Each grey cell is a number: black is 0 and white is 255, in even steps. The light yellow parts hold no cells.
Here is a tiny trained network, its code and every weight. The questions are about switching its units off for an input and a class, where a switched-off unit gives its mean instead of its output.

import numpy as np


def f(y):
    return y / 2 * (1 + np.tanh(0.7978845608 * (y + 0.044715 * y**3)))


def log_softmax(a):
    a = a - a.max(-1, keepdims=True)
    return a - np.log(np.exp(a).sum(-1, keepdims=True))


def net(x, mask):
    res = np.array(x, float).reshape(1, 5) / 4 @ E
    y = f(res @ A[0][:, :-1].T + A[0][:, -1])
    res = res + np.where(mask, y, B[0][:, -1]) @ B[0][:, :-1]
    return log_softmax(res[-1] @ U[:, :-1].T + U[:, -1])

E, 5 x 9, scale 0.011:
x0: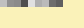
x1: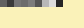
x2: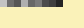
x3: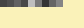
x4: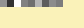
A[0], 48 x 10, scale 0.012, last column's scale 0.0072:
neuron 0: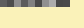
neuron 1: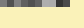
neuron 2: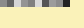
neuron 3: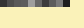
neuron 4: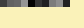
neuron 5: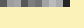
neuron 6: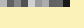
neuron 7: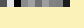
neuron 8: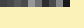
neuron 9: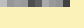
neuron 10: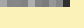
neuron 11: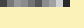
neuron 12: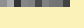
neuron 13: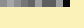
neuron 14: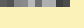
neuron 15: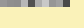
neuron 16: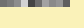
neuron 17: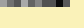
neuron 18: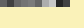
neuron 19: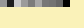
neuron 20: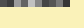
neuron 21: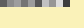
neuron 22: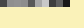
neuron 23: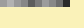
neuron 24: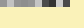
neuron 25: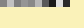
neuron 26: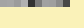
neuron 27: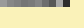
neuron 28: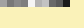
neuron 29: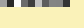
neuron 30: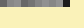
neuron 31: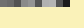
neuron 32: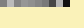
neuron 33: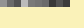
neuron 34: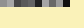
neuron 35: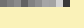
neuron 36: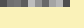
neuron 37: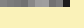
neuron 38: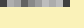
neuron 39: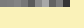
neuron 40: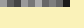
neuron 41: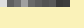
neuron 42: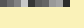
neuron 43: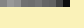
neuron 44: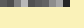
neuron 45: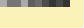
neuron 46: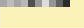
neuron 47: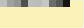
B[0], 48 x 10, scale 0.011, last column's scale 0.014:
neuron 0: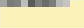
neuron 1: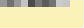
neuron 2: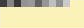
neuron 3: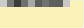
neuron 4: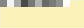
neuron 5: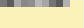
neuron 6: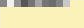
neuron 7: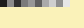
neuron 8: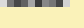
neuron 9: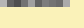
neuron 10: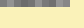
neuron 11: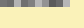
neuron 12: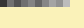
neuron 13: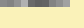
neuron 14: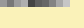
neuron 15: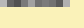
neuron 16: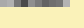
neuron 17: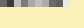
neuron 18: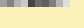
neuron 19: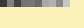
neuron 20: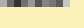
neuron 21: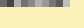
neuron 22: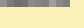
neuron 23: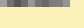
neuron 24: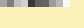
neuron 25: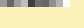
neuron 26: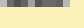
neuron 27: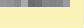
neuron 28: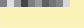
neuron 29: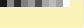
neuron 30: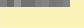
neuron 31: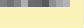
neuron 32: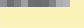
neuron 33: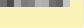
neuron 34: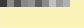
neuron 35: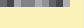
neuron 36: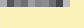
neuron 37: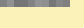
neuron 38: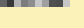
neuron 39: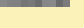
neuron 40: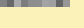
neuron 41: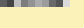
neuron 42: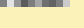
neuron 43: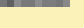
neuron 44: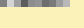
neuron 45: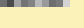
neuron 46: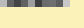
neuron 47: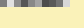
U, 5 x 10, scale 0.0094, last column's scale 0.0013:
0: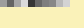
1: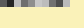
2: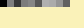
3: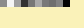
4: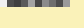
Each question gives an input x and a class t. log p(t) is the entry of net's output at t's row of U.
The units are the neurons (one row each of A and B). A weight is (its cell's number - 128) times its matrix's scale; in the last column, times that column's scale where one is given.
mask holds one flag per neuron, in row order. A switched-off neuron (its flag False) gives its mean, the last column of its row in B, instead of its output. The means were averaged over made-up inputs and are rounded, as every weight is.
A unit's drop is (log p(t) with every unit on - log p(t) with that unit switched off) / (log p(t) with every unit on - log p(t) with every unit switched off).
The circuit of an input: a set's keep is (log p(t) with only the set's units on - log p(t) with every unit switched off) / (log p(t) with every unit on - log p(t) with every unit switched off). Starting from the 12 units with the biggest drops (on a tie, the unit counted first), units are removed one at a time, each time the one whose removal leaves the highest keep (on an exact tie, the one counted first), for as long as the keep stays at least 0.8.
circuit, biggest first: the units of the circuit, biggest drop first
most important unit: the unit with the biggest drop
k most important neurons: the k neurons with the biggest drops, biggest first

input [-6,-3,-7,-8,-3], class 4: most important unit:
neuron 26
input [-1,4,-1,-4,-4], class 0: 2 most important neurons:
[neuron 29; neuron 18]
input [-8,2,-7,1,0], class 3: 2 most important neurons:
[neuron 4; neuron 42]
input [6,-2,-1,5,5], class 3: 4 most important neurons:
[neuron 6; neuron 28; neuron 7; neuron 47]
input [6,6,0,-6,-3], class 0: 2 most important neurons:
[neuron 18; neuron 1]
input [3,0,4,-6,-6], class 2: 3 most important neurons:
[neuron 7; neuron 12; neuron 34]
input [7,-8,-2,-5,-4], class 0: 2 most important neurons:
[neuron 24; neuron 25]
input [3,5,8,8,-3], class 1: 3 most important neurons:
[neuron 17; neuron 41; neuron 33]
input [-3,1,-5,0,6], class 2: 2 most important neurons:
[neuron 29; neuron 2]
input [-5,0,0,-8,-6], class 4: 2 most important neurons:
[neuron 26; neuron 46]
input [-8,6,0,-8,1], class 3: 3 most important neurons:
[neuron 4; neuron 42; neuron 44]
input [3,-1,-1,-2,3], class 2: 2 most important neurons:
[neuron 4; neuron 42]
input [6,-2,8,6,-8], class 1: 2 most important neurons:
[neuron 17; neuron 33]
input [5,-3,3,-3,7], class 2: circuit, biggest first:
[neuron 29]
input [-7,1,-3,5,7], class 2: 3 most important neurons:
[neuron 29; neuron 2; neuron 19]
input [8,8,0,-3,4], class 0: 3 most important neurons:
[neuron 18; neuron 1; neuron 14]
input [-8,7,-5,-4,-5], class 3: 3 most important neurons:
[neuron 4; neuron 42; neuron 16]
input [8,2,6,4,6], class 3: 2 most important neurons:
[neuron 6; neuron 28]
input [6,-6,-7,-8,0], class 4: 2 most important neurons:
[neuron 46; neuron 15]
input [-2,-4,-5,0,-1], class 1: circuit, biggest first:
[neuron 38]
